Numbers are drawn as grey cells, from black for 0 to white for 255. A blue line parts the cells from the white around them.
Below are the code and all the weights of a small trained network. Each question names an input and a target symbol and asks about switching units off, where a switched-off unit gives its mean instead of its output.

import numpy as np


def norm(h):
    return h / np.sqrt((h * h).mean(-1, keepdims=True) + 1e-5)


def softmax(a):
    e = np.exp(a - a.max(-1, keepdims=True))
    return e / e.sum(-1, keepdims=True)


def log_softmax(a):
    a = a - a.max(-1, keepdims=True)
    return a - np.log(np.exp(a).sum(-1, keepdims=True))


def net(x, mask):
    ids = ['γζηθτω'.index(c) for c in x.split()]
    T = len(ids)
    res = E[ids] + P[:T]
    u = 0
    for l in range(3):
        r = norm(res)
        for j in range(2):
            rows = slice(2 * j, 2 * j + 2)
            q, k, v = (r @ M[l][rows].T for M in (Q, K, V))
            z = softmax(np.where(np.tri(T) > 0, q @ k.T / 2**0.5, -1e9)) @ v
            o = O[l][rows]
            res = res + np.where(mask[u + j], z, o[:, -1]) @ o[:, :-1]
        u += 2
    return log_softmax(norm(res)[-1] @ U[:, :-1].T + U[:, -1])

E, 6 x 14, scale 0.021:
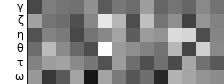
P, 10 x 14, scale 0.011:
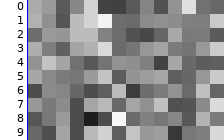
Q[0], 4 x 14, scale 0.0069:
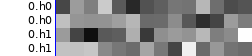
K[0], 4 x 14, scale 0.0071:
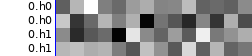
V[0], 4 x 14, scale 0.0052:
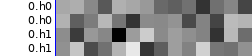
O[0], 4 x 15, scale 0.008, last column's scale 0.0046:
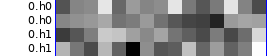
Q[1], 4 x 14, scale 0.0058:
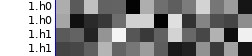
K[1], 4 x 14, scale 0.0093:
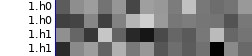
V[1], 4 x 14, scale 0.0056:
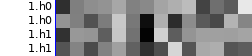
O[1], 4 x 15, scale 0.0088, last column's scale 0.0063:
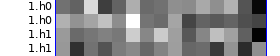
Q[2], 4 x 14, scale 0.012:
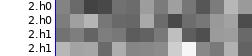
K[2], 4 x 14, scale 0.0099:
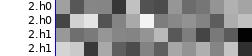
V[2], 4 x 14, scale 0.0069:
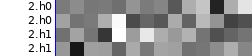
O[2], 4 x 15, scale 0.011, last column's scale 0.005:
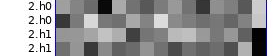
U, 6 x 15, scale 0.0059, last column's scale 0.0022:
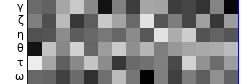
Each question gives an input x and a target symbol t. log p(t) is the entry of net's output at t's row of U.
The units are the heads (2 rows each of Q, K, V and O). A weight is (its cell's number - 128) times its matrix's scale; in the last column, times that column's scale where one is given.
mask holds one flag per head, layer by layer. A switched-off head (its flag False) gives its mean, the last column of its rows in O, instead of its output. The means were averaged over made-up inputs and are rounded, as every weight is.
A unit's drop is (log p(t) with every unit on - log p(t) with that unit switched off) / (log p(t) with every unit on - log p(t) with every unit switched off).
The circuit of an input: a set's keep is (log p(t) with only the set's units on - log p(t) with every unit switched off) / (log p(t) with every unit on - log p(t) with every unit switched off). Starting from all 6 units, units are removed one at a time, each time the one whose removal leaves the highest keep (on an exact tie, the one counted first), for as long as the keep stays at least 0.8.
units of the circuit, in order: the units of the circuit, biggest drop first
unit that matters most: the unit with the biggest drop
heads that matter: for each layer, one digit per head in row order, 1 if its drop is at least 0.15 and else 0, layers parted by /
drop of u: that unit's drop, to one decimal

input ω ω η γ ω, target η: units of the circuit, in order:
0.h0, 2.h1
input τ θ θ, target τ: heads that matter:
00 / 00 / 10
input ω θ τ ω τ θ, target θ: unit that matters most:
1.h1
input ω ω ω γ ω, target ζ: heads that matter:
00 / 10 / 00
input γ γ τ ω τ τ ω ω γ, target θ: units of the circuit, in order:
0.h0, 0.h1, 1.h1
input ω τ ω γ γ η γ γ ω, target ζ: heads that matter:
10 / 10 / 00
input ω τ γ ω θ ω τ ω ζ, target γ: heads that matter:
01 / 01 / 01
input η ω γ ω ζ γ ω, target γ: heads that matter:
00 / 01 / 01
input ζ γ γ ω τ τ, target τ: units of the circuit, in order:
0.h1, 2.h0
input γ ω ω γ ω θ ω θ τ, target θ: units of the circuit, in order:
0.h1, 1.h1
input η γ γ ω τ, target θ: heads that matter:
00 / 00 / 10
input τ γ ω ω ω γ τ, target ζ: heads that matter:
01 / 10 / 00
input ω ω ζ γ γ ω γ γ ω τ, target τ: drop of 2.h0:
0.4
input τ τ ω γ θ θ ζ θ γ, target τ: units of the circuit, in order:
2.h0
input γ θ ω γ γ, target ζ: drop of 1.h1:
-0.1
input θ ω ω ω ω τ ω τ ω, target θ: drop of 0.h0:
0.2
